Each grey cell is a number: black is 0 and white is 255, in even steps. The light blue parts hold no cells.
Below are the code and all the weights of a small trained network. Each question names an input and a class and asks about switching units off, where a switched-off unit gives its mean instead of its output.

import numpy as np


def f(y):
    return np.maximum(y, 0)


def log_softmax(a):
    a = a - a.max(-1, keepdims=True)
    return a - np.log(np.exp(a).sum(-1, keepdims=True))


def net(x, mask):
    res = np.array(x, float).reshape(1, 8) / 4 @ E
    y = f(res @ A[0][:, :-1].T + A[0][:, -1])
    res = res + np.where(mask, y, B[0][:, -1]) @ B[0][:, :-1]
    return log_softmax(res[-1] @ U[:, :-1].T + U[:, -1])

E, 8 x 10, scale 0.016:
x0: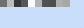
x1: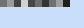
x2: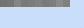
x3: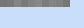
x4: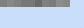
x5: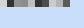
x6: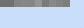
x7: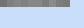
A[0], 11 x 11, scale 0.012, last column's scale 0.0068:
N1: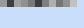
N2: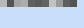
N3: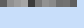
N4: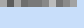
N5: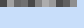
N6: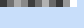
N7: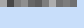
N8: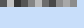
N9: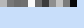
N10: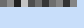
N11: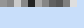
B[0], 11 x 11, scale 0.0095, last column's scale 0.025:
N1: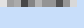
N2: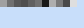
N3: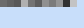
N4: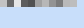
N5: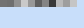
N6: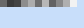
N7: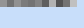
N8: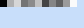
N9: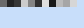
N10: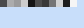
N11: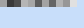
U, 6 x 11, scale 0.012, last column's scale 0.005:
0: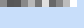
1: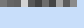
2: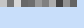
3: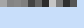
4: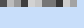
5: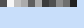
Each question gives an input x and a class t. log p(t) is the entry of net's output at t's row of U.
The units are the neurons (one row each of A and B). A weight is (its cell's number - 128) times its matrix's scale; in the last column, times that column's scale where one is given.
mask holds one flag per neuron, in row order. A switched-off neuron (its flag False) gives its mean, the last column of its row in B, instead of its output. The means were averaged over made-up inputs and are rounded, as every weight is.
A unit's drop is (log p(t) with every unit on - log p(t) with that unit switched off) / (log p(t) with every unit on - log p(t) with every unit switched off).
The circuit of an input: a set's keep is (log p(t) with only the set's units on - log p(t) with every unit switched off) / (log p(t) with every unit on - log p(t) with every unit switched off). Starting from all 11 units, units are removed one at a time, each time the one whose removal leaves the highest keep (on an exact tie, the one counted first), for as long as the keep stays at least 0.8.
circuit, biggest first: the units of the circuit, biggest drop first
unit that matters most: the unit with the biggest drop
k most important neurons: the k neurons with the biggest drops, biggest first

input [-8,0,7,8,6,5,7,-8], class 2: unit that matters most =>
N1
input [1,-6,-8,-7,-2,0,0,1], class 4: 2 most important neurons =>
N9, N11
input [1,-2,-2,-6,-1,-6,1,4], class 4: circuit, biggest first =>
N8, N10
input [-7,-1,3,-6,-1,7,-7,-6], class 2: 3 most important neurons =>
N1, N4, N10
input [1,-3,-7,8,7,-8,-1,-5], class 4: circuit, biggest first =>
N8, N10
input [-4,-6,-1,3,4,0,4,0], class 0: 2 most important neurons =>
N6, N8
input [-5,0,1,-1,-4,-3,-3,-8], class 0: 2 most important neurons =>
N10, N6
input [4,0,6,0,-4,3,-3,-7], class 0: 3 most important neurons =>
N10, N2, N3
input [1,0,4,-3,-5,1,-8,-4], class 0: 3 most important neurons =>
N10, N8, N2
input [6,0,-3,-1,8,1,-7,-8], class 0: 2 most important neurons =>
N9, N10
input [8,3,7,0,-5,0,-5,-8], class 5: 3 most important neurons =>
N8, N11, N6
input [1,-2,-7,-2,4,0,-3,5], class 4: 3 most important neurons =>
N10, N9, N11
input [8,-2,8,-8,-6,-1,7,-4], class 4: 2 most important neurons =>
N8, N10
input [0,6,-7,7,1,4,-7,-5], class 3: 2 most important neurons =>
N2, N6
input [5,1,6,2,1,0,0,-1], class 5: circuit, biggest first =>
N8
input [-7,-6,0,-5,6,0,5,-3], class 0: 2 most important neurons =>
N6, N11
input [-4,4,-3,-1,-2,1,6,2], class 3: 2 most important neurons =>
N9, N2
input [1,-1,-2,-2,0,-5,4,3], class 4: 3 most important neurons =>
N10, N9, N8
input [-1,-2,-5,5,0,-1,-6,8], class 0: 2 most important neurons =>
N10, N8
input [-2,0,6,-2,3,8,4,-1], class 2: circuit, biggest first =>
N1
